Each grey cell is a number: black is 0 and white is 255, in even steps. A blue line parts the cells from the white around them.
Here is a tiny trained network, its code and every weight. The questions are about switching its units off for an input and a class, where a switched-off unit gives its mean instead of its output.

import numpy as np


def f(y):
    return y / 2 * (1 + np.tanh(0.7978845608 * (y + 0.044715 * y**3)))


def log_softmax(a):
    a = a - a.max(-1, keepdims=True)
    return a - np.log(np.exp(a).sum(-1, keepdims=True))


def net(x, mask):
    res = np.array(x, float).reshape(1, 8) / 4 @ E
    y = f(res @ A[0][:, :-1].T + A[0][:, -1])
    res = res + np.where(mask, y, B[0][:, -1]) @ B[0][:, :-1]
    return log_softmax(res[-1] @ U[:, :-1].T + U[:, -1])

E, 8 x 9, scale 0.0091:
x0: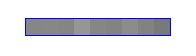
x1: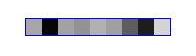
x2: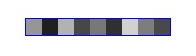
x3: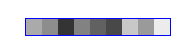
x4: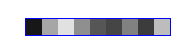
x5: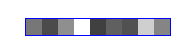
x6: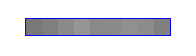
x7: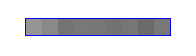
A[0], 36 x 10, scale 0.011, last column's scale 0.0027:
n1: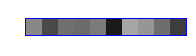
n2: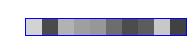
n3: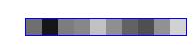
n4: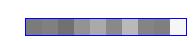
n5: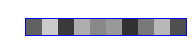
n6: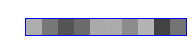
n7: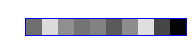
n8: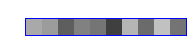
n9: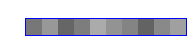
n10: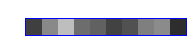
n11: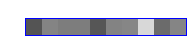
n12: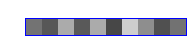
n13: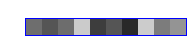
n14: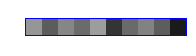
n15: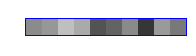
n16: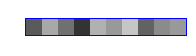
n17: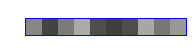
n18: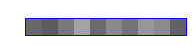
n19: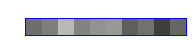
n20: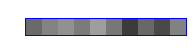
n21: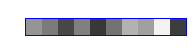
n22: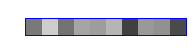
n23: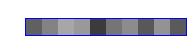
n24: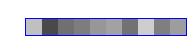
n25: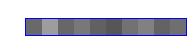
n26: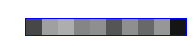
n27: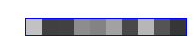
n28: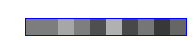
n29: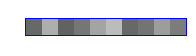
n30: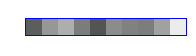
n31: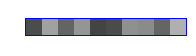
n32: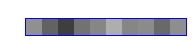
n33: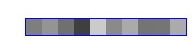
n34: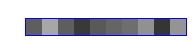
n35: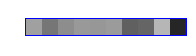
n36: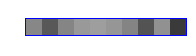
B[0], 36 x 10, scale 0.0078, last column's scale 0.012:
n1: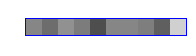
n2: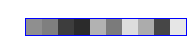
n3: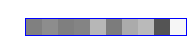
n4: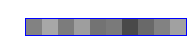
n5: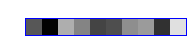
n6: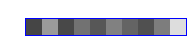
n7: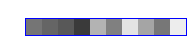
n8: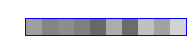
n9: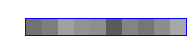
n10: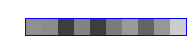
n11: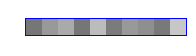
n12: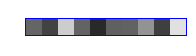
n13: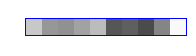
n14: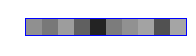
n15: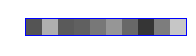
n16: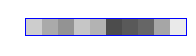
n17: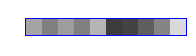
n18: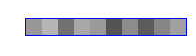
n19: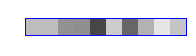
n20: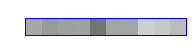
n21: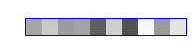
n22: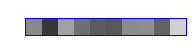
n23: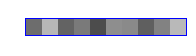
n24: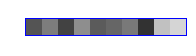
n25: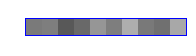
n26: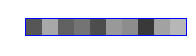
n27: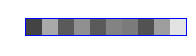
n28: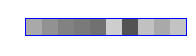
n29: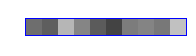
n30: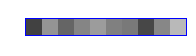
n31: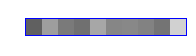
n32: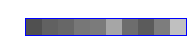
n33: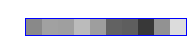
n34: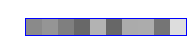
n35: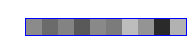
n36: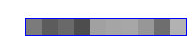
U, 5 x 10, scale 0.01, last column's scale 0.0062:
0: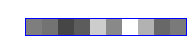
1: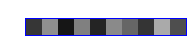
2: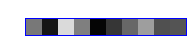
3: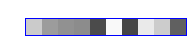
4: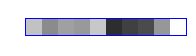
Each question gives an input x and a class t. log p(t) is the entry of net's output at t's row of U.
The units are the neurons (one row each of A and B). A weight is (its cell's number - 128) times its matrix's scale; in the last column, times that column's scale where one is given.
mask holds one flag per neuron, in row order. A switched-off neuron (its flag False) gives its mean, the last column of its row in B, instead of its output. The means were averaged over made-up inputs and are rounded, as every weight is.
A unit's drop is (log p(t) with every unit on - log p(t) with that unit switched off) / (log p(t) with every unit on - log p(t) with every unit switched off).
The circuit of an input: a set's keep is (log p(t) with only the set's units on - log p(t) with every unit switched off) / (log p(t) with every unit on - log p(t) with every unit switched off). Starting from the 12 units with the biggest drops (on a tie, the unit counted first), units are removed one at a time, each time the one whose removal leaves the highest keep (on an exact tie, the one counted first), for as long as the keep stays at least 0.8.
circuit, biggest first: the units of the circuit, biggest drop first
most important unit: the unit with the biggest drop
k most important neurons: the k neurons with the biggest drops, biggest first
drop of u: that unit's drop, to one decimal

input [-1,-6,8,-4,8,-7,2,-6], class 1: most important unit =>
n26
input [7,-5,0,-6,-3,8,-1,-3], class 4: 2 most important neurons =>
[n13, n17]
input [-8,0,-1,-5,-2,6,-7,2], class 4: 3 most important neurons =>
[n13, n21, n17]
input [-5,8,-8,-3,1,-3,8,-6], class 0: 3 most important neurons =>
[n2, n3, n12]
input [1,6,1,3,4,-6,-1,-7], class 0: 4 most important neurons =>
[n2, n13, n3, n17]
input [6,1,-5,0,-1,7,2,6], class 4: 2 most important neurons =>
[n13, n12]
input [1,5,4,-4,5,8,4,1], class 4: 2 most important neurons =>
[n17, n13]
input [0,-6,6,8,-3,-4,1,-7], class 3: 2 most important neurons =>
[n21, n8]
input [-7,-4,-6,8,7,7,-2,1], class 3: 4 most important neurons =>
[n21, n8, n24, n6]
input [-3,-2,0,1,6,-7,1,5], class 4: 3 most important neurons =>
[n16, n6, n27]
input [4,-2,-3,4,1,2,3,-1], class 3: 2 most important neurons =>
[n21, n12]
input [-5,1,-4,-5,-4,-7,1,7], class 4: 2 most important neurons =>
[n21, n33]
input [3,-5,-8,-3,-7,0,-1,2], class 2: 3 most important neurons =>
[n5, n22, n29]
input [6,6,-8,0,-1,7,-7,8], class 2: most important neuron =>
[n5]
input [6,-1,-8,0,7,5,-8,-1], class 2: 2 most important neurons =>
[n5, n22]
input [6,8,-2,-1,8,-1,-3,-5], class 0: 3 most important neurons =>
[n2, n3, n35]
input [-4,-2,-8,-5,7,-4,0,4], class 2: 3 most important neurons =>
[n5, n22, n29]
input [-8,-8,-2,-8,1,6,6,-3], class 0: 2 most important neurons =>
[n7, n21]
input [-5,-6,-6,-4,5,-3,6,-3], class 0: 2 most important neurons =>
[n7, n12]
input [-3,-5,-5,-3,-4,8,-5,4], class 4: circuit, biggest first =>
[n13]
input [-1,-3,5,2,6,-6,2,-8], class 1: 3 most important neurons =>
[n26, n13, n17]
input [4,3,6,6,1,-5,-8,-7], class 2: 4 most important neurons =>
[n12, n19, n28, n1]
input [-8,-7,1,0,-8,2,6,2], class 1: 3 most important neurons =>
[n6, n27, n24]
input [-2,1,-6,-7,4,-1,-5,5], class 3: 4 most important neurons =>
[n19, n28, n20, n12]
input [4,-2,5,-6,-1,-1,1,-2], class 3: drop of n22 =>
0.1
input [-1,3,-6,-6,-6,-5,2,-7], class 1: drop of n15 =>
-0.1
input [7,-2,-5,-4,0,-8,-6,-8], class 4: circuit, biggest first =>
[n16]
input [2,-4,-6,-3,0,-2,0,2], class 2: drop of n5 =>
0.2
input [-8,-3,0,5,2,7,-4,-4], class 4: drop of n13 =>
0.8
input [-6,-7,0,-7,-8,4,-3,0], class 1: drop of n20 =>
-0.1
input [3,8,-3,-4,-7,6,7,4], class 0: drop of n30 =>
0.0
